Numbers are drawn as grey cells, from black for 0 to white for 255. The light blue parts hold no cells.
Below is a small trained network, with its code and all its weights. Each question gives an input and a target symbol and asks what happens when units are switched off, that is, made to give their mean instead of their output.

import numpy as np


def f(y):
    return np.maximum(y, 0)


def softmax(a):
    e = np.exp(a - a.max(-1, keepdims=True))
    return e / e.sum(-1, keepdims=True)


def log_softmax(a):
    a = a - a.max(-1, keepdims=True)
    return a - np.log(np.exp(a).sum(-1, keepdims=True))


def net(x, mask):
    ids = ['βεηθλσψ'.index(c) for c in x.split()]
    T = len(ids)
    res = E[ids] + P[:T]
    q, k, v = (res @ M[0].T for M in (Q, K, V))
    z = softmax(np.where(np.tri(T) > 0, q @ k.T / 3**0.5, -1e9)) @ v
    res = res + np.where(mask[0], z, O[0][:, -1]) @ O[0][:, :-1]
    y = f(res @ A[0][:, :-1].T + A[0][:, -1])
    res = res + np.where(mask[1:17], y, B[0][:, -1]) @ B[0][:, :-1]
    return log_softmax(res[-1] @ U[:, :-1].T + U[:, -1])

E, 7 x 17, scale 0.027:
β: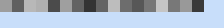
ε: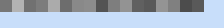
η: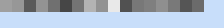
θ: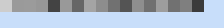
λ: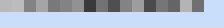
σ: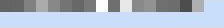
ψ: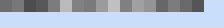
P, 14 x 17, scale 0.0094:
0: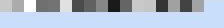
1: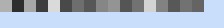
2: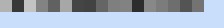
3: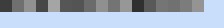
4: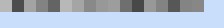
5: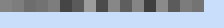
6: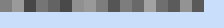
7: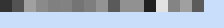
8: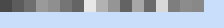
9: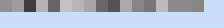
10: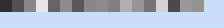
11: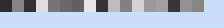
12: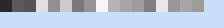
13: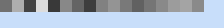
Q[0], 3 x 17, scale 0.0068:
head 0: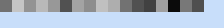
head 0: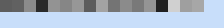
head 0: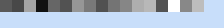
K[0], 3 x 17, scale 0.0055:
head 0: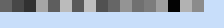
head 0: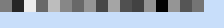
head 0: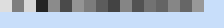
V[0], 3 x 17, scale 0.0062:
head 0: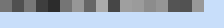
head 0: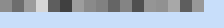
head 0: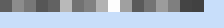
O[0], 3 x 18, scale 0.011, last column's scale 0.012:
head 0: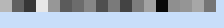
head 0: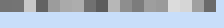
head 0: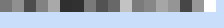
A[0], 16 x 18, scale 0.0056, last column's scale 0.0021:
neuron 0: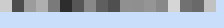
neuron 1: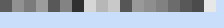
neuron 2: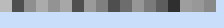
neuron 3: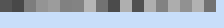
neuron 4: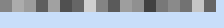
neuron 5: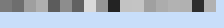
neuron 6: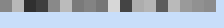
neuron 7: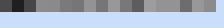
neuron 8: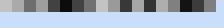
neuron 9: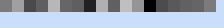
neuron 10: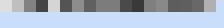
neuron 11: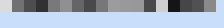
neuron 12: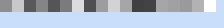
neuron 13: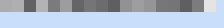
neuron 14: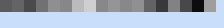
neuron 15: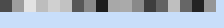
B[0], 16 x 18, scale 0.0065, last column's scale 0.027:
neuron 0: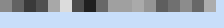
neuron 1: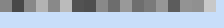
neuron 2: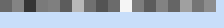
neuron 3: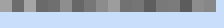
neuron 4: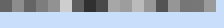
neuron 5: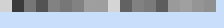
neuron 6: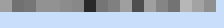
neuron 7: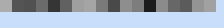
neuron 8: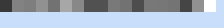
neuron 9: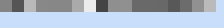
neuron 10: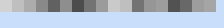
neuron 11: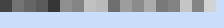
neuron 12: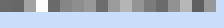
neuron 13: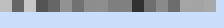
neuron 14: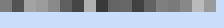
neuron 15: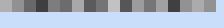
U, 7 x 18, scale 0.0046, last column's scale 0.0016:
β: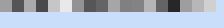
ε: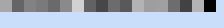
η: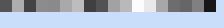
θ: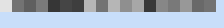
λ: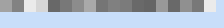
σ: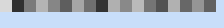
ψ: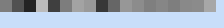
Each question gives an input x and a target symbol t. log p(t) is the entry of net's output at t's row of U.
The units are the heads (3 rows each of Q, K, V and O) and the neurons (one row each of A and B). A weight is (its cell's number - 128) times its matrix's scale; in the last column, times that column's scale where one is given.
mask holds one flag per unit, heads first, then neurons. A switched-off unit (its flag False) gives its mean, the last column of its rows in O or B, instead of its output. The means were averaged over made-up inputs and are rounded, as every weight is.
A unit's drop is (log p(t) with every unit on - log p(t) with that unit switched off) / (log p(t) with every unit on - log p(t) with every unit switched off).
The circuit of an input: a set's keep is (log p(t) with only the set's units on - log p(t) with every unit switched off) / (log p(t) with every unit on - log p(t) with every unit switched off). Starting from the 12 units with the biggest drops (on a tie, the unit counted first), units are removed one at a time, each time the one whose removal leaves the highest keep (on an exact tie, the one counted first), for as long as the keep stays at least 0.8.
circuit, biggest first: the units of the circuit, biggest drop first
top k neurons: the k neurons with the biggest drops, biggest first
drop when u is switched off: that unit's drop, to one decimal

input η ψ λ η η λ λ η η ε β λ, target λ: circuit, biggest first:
head 0; neuron 0
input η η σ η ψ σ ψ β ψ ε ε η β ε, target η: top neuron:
neuron 4
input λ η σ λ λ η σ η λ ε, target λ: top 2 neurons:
neuron 0; neuron 12
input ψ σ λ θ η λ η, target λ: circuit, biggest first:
head 0; neuron 0; neuron 12
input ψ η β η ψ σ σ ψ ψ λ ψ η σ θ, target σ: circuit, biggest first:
head 0; neuron 11
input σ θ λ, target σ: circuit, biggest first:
head 0; neuron 11; neuron 8
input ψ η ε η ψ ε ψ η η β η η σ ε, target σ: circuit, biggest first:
head 0; neuron 11
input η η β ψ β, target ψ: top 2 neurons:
neuron 11; neuron 8
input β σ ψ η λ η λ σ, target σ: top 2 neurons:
neuron 11; neuron 5
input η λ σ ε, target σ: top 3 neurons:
neuron 11; neuron 8; neuron 1
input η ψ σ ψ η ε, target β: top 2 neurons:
neuron 0; neuron 4
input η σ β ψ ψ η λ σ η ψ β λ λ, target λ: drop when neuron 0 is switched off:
0.3
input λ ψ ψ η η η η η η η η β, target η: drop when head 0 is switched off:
0.5
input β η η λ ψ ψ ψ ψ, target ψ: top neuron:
neuron 10
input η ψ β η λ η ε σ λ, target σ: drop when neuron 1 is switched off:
0.1
